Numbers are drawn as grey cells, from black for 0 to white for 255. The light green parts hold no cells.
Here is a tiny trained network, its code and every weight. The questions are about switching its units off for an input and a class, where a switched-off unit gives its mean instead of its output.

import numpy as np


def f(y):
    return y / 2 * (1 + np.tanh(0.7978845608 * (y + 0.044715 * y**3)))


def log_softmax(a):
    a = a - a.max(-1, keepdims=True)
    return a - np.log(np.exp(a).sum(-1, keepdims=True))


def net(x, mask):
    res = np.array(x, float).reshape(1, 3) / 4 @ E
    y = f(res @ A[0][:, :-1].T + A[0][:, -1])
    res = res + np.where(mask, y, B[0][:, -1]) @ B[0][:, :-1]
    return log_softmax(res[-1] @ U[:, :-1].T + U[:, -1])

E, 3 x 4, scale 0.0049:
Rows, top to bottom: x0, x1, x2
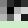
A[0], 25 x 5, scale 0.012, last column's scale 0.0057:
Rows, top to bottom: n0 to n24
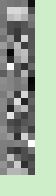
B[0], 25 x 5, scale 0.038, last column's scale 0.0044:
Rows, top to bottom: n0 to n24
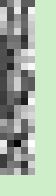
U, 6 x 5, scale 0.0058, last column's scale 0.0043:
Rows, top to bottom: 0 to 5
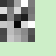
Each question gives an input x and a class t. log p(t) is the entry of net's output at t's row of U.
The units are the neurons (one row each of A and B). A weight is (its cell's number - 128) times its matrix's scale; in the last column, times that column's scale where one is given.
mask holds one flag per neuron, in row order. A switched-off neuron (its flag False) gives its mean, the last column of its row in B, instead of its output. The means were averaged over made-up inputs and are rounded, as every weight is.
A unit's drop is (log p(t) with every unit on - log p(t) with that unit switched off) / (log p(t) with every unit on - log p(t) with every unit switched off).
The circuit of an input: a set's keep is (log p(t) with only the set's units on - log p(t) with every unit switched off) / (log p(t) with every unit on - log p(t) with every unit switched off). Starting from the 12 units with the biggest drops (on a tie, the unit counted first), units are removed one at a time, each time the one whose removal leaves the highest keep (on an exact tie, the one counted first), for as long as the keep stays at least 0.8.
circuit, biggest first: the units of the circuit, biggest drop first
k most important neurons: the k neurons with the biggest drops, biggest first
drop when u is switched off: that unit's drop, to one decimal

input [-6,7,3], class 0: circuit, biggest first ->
[n7]
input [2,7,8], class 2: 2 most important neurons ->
[n14, n23]
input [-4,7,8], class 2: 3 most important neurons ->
[n14, n23, n6]
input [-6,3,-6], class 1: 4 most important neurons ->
[n1, n2, n14, n23]
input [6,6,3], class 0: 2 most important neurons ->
[n7, n15]
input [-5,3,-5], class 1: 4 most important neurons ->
[n1, n14, n2, n23]
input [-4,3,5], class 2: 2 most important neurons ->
[n14, n21]
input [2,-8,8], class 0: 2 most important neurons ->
[n9, n16]
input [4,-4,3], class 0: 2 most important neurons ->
[n9, n1]
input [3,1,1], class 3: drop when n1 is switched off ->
0.2
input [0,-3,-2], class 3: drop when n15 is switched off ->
0.1
